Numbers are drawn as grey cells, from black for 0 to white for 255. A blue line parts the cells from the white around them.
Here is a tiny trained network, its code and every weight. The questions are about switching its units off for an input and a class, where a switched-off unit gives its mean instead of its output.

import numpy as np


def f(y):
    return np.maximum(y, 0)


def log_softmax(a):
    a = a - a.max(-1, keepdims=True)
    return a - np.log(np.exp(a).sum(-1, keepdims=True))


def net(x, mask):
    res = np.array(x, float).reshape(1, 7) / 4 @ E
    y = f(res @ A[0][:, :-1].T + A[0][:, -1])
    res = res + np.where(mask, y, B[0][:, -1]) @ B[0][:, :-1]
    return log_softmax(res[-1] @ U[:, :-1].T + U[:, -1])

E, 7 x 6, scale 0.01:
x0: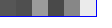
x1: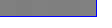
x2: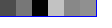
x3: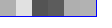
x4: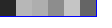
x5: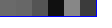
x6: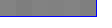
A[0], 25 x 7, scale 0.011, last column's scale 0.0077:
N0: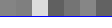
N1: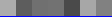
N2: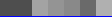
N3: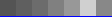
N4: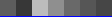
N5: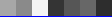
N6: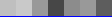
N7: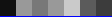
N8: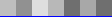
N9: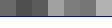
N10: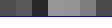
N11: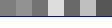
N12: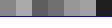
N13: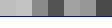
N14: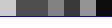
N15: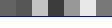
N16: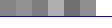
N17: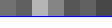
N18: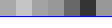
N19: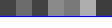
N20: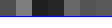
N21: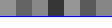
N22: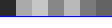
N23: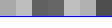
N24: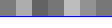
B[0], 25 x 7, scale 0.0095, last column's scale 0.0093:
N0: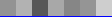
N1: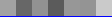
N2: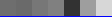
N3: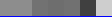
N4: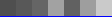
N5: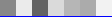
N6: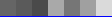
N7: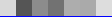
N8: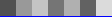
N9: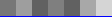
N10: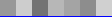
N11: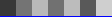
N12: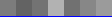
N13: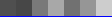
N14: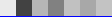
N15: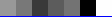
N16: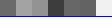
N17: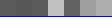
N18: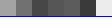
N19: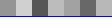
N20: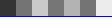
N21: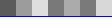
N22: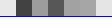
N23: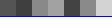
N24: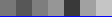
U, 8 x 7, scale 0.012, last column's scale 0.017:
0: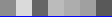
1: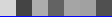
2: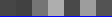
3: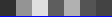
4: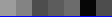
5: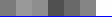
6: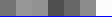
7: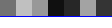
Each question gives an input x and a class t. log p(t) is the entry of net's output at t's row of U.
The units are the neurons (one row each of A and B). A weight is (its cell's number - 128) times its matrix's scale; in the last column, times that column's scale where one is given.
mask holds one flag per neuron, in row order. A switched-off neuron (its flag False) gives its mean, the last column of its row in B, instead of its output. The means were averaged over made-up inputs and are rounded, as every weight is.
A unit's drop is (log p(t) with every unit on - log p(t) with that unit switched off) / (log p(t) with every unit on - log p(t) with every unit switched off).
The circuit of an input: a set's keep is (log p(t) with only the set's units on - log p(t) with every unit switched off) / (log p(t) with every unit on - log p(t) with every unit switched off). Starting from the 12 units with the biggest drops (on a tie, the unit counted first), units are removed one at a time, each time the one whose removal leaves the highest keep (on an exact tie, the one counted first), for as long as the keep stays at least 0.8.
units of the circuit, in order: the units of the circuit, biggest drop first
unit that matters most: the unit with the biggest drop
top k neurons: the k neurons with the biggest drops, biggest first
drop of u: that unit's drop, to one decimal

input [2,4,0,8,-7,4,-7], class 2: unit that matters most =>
N23
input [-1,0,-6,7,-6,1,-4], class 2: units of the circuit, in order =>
(N13, N6)
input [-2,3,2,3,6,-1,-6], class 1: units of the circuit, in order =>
(N7, N22)
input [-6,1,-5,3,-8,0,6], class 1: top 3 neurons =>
(N14, N15, N1)
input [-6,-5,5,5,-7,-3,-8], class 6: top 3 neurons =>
(N22, N7, N16)
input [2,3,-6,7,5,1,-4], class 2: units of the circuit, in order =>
(N13, N6)
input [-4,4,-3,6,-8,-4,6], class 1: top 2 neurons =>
(N14, N1)
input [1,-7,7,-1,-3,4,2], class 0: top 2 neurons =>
(N10, N19)
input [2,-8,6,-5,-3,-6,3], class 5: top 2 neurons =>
(N5, N16)
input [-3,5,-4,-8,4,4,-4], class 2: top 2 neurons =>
(N4, N17)
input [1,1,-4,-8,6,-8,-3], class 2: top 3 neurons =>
(N4, N17, N2)
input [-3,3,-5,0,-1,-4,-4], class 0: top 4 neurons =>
(N5, N15, N20, N0)
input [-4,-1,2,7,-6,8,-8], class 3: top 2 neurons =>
(N20, N21)
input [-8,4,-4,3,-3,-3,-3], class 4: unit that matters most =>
N18
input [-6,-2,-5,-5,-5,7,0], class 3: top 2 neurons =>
(N21, N20)
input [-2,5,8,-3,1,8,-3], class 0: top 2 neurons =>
(N10, N19)
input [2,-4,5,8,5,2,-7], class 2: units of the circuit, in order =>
(N23, N24)
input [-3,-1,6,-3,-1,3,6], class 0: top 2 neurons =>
(N10, N15)
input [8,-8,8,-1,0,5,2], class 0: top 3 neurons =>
(N10, N19, N18)
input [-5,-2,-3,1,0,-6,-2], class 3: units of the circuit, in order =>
(N8)
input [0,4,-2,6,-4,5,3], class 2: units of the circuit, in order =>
(N6, N13, N23)
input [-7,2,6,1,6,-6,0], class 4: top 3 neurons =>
(N18, N5, N16)
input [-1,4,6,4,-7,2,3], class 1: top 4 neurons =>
(N14, N5, N1, N0)
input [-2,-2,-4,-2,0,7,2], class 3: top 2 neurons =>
(N21, N20)
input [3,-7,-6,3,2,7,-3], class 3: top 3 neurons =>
(N21, N20, N10)
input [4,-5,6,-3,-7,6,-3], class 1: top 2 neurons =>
(N14, N5)
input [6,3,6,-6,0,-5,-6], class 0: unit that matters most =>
N19
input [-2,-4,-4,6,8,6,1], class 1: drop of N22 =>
0.4
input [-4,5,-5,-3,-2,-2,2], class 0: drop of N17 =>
0.1
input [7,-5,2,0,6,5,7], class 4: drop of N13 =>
0.0
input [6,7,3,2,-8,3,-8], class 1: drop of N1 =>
0.2
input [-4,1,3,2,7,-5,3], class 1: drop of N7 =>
0.3
